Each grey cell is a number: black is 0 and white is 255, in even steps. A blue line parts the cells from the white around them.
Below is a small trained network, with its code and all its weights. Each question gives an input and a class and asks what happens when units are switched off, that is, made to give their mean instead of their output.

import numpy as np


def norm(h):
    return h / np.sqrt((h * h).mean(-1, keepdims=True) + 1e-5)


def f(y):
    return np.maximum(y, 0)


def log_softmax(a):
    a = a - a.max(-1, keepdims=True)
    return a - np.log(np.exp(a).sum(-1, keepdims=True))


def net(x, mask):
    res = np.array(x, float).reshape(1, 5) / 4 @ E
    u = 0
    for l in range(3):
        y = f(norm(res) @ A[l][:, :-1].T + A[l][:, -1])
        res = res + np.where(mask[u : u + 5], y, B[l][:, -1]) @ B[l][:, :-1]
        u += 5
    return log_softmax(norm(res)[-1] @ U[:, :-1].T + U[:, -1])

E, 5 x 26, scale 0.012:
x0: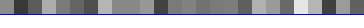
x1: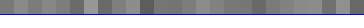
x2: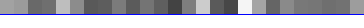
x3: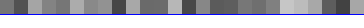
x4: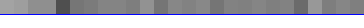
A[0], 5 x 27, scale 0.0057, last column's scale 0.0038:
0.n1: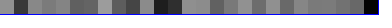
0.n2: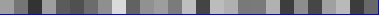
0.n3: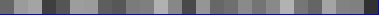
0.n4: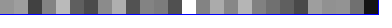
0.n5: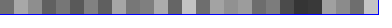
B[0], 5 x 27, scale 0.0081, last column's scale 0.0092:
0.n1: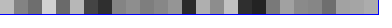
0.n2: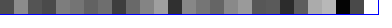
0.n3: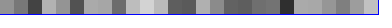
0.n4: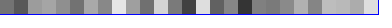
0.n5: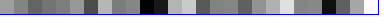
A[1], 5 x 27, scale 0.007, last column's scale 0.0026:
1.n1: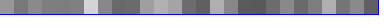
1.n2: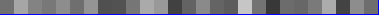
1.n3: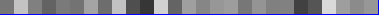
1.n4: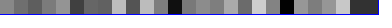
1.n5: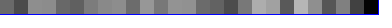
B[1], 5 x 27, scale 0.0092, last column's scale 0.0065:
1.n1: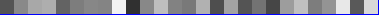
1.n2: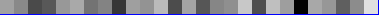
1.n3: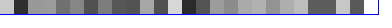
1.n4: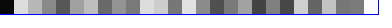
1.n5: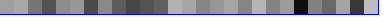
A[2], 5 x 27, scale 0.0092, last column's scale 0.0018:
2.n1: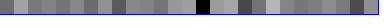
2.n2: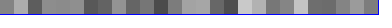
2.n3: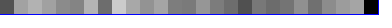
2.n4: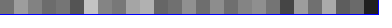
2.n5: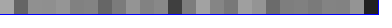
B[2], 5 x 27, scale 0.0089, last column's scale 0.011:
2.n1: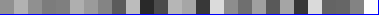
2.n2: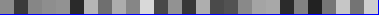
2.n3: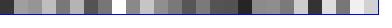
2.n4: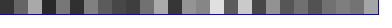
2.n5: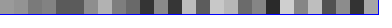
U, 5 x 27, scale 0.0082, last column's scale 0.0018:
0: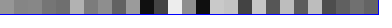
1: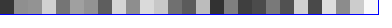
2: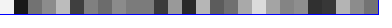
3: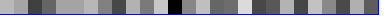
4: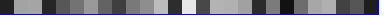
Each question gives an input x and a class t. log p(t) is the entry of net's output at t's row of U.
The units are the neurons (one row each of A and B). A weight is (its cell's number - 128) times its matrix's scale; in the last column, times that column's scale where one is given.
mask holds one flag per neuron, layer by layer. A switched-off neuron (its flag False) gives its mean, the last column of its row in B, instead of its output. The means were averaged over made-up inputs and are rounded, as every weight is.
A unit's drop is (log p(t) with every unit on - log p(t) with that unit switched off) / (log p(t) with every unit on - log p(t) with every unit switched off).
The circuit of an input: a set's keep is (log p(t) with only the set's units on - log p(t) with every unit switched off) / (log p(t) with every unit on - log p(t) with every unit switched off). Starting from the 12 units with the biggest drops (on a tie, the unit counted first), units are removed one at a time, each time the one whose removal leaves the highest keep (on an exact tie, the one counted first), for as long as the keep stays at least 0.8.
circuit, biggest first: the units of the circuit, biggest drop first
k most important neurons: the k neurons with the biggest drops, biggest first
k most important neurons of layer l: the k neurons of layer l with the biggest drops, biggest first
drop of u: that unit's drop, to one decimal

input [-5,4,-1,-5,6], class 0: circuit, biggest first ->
[0.n5]
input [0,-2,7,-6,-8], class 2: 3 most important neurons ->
[0.n5, 1.n3, 0.n3]
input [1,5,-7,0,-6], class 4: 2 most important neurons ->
[0.n5, 0.n4]
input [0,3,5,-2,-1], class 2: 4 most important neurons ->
[1.n4, 0.n3, 0.n5, 1.n3]
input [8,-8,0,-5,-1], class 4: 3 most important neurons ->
[0.n2, 2.n4, 1.n1]
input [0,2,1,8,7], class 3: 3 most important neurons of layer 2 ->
[2.n1, 2.n3, 2.n2]
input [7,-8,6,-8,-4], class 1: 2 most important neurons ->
[0.n4, 1.n4]
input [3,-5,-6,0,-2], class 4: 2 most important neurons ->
[0.n5, 0.n2]
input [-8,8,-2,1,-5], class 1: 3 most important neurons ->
[0.n3, 0.n2, 1.n1]
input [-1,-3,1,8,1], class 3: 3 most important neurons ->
[0.n4, 1.n4, 0.n5]
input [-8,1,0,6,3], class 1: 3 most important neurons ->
[1.n1, 0.n2, 0.n3]
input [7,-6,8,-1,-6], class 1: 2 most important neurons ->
[0.n5, 1.n4]
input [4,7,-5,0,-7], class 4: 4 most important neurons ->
[0.n5, 1.n4, 0.n2, 2.n4]
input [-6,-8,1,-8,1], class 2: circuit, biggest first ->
[1.n3]
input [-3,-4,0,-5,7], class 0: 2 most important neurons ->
[0.n5, 0.n2]
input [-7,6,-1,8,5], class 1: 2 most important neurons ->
[1.n1, 0.n2]
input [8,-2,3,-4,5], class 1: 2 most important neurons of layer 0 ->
[0.n1, 0.n4]
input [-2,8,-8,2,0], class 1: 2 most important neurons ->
[1.n1, 0.n5]
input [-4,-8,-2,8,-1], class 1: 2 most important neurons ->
[0.n2, 1.n1]
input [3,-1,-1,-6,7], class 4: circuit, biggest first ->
[0.n2]
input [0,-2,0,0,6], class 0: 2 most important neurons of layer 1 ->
[1.n4, 1.n1]
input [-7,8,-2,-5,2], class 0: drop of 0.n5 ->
0.1
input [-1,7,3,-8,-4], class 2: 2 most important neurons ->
[0.n5, 1.n3]
